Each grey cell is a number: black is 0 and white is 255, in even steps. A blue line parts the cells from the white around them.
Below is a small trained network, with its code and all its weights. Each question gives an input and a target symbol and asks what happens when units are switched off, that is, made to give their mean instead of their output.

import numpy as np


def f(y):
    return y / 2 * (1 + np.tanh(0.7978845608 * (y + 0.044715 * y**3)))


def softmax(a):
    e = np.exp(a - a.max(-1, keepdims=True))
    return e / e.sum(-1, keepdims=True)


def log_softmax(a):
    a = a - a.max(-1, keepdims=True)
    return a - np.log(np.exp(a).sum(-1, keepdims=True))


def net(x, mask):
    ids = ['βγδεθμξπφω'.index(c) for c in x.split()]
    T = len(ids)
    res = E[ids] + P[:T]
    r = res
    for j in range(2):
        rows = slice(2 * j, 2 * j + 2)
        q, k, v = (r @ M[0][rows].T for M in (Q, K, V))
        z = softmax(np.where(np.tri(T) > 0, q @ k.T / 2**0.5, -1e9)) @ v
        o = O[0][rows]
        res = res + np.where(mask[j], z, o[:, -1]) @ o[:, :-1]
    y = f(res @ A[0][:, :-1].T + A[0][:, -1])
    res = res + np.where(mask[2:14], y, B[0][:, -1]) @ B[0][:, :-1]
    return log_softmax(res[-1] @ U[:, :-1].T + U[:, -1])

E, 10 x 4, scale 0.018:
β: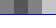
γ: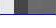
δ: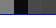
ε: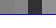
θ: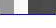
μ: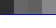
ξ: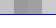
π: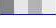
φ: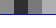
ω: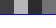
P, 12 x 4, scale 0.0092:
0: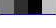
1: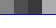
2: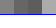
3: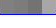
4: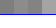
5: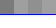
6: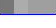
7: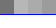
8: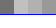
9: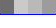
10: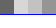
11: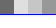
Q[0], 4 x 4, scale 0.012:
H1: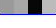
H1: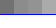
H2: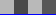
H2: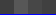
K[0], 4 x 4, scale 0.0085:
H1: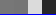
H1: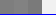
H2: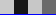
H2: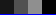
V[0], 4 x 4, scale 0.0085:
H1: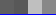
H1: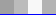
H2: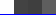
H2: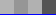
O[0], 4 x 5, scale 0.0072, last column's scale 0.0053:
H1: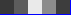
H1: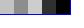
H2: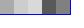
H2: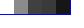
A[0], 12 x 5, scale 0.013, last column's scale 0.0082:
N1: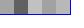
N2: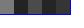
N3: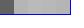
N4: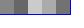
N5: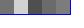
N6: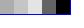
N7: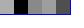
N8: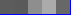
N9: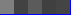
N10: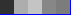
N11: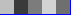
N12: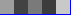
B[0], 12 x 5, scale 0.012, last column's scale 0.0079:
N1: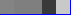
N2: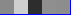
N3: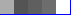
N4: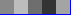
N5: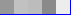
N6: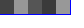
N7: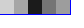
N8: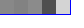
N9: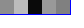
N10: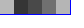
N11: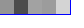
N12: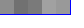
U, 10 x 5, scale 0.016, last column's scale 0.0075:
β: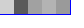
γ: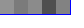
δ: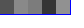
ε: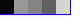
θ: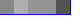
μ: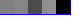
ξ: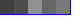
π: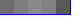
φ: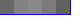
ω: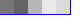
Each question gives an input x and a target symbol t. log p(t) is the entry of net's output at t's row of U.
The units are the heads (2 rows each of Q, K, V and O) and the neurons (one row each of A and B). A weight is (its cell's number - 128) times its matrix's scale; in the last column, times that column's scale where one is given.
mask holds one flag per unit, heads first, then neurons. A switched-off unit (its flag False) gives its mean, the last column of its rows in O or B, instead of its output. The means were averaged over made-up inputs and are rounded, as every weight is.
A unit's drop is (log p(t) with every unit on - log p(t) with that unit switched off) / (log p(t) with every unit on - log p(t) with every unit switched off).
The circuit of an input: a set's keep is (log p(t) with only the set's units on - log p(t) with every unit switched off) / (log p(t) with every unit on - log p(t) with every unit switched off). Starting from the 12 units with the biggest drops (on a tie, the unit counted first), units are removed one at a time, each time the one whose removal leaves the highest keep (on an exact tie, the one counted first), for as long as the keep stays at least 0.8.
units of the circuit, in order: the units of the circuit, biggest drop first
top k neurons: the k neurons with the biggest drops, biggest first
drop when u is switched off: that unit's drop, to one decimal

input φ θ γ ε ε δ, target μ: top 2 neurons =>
N2; N9
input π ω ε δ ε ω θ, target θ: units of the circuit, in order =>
N5
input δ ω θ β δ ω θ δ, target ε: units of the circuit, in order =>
N3; N10
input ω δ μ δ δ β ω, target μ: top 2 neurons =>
N10; N3
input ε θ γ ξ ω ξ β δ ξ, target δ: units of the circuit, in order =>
H1; N6
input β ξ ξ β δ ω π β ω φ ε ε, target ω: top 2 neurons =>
N1; N4
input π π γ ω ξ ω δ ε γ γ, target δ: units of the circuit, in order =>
H2; N6; H1
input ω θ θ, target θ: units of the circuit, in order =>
N5; H1
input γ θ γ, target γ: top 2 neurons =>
N6; N1
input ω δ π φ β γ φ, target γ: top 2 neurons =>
N4; N1
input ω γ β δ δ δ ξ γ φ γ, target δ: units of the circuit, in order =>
H2; N6
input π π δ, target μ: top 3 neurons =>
N7; N2; N9
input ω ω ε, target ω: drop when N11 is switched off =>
0.1
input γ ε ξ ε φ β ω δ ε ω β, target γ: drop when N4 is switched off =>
0.6
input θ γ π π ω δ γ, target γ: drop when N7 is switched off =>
-0.1
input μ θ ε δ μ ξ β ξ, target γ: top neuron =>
N6
